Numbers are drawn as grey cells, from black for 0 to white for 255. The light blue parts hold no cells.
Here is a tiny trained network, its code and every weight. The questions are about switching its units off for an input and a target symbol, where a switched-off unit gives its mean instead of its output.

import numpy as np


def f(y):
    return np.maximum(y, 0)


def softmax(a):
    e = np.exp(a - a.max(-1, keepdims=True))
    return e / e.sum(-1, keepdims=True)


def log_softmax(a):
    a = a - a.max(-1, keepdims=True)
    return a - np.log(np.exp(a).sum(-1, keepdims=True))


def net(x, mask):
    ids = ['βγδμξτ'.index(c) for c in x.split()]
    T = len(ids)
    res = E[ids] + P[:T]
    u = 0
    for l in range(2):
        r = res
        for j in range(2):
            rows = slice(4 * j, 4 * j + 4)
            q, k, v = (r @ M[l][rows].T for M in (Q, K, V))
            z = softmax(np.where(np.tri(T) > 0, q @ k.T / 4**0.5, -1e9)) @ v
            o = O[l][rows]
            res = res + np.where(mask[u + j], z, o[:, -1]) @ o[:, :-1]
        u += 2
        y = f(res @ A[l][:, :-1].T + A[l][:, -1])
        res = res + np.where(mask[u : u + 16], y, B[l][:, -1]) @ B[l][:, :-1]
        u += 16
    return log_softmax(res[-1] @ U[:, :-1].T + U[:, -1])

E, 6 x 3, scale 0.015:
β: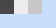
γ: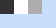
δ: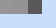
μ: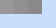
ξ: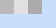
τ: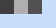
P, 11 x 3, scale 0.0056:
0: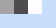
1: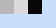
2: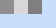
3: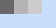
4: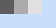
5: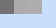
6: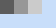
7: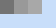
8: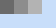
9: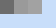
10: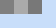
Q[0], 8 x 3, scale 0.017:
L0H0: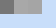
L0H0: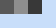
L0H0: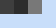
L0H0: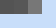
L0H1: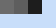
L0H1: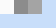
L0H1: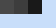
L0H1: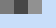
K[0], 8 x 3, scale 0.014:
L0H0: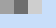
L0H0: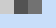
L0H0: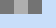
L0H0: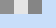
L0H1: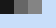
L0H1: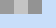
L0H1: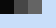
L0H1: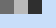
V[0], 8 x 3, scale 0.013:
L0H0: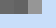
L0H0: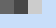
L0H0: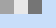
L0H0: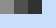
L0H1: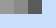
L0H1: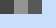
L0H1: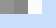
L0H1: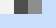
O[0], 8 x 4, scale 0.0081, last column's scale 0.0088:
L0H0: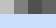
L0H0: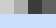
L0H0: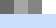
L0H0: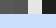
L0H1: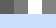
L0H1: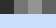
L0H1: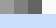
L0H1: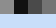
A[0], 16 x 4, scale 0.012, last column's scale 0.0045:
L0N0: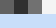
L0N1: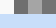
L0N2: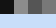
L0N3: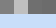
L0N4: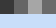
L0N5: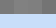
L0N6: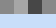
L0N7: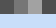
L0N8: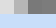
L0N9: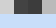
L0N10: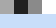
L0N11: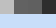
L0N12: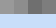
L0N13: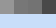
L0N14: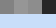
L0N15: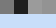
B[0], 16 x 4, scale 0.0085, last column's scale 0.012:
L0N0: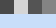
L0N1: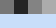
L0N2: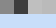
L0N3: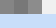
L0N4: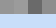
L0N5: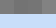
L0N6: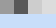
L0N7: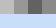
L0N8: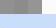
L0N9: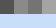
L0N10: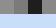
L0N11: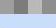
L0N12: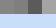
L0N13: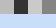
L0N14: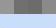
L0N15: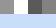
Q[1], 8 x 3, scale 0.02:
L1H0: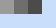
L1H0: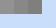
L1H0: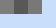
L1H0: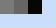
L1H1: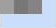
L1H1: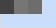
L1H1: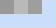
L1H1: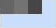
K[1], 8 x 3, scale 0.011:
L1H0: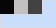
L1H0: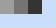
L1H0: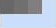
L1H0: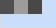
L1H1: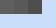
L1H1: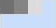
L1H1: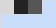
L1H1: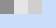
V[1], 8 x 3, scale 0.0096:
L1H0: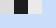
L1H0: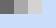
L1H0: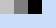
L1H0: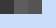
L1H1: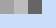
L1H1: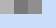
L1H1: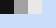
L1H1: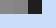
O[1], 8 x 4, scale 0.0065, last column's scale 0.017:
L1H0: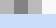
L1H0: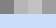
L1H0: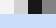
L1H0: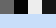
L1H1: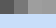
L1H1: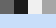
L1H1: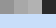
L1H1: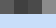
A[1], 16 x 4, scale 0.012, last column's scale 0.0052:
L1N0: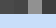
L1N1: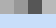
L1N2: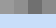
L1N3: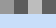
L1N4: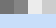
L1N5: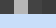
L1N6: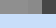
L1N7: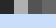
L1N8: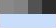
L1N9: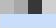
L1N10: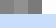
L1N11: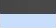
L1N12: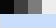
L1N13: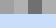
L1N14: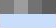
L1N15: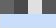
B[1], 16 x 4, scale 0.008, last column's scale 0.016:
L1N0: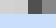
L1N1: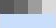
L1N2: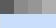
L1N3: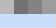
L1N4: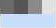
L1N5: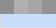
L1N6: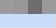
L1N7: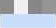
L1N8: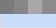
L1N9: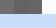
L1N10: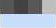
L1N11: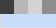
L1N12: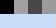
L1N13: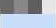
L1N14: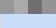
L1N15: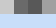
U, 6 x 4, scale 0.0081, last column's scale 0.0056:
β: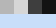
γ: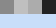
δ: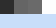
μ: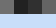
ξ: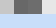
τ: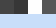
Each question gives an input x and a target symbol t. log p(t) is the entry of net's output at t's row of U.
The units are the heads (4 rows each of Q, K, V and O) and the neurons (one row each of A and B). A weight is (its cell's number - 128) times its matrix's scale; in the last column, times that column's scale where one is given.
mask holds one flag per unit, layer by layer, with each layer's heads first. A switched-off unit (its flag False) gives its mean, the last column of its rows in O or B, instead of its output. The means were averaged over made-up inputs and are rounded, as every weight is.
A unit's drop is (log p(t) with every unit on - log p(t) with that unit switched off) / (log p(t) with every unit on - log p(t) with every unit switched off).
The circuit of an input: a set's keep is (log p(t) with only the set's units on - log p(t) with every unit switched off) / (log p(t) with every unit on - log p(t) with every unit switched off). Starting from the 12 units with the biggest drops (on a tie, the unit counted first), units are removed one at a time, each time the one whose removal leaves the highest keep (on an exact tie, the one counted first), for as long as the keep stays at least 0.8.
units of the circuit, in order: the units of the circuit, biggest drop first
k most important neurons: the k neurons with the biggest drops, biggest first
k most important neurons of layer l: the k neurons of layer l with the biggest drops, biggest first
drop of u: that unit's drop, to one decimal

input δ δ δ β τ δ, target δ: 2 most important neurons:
(L1N12 L0N6)
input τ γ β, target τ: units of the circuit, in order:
(L1H0)
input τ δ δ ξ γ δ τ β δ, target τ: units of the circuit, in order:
(L0H0 L1H0)
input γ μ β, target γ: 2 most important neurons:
(L0N6 L0N1)
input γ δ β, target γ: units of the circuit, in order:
(L0H1 L0H0 L1H1)
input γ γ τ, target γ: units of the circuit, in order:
(L0H1 L1H1)
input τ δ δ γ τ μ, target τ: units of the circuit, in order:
(L1H0 L0H1)
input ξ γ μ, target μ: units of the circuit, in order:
(L0H1 L1H0)
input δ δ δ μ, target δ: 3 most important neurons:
(L0N6 L1N12 L0N10)
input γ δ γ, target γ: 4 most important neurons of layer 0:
(L0N6 L0N2 L0N1 L0N8)
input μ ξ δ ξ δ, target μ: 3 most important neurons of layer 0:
(L0N10 L0N2 L0N1)
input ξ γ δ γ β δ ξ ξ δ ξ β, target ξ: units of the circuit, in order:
(L0H1 L0N1 L1H0)
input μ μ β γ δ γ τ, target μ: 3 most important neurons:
(L0N10 L0N11 L0N1)
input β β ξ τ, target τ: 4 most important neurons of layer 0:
(L0N6 L0N2 L0N1 L0N11)
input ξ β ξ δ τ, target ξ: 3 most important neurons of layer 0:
(L0N1 L0N2 L0N6)
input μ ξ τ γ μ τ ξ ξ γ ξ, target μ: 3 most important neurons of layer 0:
(L0N10 L0N2 L0N12)
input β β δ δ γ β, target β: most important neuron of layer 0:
(L0N6)
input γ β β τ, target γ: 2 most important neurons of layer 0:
(L0N8 L0N1)
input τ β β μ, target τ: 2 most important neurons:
(L1N4 L0N3)
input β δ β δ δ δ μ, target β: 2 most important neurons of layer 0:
(L0N6 L0N8)
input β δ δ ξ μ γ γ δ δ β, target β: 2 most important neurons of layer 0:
(L0N2 L0N8)
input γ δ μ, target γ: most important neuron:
(L0N6)
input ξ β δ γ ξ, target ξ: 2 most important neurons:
(L0N1 L0N6)
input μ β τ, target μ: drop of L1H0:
0.3
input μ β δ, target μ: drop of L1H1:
0.4
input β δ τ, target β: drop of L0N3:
-0.1
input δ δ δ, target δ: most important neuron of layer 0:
(L0N6)
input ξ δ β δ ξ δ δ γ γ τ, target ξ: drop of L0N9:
0.0
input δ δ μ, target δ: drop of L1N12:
0.3
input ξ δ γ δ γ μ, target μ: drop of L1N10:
-0.1
